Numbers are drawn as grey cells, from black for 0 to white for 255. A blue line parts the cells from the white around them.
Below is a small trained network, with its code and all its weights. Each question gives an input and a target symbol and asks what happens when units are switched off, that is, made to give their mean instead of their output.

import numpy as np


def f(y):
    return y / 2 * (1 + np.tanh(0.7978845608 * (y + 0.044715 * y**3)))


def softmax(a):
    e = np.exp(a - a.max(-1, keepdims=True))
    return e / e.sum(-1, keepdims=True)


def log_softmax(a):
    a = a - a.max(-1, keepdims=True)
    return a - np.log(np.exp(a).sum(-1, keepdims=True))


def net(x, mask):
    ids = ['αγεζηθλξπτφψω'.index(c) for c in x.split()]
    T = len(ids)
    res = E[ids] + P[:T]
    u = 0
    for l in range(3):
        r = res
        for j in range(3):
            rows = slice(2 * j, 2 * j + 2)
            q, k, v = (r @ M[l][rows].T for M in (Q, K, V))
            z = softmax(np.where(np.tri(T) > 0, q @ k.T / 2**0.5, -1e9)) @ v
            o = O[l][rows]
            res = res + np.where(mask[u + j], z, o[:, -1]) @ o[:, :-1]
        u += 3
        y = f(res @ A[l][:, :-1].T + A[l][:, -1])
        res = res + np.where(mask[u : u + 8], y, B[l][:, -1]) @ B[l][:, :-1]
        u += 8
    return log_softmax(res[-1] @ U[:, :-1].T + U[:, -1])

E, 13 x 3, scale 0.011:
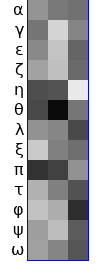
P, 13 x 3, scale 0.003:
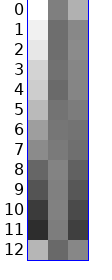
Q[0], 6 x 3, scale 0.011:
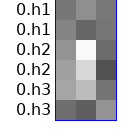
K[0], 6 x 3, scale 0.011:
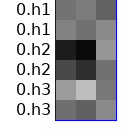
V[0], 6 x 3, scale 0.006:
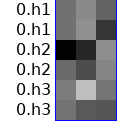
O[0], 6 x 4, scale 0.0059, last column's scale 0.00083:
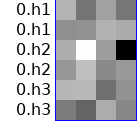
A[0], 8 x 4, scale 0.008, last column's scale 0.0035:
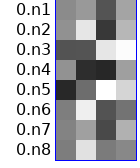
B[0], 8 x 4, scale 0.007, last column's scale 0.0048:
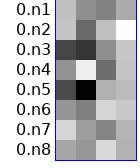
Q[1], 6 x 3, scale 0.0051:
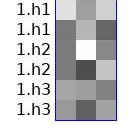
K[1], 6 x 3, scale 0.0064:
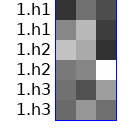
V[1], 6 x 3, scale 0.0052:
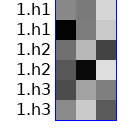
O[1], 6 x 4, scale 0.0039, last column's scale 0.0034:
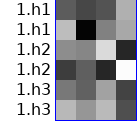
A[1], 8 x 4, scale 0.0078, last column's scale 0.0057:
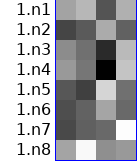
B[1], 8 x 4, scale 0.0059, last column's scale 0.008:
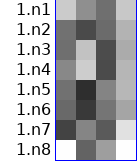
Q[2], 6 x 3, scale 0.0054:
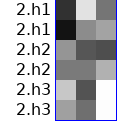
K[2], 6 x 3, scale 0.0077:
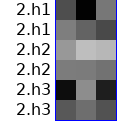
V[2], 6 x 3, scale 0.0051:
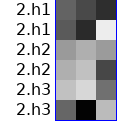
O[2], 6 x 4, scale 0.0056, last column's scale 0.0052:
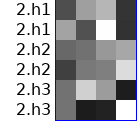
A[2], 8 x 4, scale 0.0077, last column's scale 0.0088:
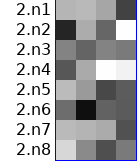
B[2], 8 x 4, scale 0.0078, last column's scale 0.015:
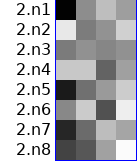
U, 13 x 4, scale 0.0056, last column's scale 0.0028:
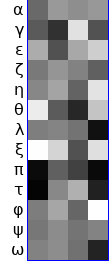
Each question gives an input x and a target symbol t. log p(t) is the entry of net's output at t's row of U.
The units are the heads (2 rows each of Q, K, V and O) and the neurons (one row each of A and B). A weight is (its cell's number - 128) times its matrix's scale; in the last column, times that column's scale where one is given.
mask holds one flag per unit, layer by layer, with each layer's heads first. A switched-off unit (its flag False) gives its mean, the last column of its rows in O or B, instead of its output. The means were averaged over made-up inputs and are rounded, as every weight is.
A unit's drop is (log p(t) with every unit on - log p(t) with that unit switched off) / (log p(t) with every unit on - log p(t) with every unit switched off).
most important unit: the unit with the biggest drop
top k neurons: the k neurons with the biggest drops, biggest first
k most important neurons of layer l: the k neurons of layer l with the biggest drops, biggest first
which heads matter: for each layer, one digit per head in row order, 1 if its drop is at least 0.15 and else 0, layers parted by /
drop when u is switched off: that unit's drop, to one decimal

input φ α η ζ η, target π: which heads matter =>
010 / 000 / 000
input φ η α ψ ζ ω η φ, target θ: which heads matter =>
010 / 000 / 001
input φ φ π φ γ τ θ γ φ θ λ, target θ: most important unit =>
0.h2
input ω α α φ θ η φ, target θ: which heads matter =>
010 / 010 / 001
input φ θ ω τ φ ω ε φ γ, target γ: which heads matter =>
010 / 010 / 000
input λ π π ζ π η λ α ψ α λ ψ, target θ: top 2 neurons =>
0.n5; 0.n3
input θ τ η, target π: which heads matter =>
000 / 000 / 000
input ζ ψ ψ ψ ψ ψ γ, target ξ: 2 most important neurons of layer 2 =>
2.n4; 2.n8
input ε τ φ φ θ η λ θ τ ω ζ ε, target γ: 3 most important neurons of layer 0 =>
0.n8; 0.n6; 0.n2
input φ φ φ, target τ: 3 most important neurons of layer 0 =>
0.n4; 0.n5; 0.n3
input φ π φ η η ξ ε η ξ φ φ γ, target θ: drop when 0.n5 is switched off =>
0.2
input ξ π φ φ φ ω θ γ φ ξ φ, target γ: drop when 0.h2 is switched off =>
0.6
